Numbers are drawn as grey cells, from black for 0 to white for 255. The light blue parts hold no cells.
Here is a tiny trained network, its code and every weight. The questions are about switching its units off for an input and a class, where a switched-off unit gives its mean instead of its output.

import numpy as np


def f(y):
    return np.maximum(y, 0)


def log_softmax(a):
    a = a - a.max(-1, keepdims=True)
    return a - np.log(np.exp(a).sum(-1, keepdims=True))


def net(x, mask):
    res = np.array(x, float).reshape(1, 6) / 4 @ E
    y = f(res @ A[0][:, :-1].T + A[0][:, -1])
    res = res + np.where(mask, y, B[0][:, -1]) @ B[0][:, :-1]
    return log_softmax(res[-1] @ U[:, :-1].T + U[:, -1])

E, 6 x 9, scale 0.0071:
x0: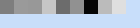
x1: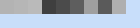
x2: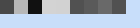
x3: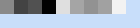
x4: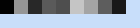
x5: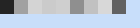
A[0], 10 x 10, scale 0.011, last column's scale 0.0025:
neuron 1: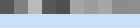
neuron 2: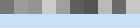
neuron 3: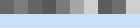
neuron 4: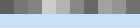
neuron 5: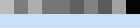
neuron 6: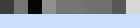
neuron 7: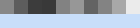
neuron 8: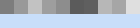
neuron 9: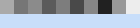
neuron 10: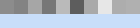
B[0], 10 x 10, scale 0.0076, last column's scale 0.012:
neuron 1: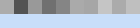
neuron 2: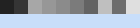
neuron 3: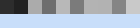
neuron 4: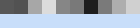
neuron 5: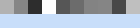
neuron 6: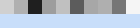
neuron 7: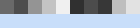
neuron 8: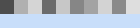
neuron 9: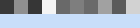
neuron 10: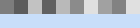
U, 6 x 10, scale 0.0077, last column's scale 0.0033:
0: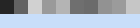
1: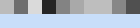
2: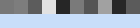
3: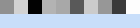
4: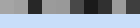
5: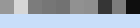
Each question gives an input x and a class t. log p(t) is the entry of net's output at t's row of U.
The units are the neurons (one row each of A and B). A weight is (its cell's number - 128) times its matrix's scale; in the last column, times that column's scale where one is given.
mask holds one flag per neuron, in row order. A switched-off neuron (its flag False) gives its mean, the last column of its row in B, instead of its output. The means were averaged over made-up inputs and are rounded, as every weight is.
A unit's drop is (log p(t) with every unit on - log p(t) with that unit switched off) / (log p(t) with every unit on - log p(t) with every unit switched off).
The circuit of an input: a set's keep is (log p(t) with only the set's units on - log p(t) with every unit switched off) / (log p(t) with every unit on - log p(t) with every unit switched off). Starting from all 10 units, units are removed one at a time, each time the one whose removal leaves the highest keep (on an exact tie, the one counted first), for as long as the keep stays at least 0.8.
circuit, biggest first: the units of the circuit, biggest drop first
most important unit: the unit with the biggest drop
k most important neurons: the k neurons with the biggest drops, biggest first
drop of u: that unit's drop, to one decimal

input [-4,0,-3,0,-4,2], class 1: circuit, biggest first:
(neuron 7; neuron 4)
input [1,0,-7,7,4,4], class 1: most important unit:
neuron 1
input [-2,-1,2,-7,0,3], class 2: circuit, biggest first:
(neuron 7; neuron 10)
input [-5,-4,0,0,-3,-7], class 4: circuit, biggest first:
(neuron 10; neuron 8)
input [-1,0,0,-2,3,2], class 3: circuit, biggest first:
(neuron 4; neuron 7)
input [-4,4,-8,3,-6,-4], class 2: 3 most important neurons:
(neuron 5; neuron 9; neuron 6)
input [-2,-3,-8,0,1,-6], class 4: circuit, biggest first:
(neuron 8; neuron 10)
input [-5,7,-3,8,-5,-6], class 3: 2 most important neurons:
(neuron 5; neuron 9)
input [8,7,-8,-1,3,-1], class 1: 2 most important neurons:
(neuron 1; neuron 4)
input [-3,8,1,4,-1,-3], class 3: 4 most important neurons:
(neuron 9; neuron 4; neuron 5; neuron 2)
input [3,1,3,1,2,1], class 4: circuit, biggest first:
(neuron 10; neuron 3)
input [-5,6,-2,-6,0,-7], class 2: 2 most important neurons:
(neuron 6; neuron 9)
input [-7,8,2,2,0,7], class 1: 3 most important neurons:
(neuron 7; neuron 4; neuron 2)
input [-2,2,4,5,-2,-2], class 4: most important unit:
neuron 8
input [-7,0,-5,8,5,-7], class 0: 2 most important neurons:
(neuron 3; neuron 7)
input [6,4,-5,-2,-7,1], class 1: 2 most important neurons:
(neuron 7; neuron 10)
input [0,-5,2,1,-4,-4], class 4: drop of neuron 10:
0.2
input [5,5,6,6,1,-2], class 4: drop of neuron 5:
0.0
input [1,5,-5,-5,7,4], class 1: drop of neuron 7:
0.1
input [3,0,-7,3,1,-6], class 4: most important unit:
neuron 7
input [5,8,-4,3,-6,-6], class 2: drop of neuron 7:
-0.1
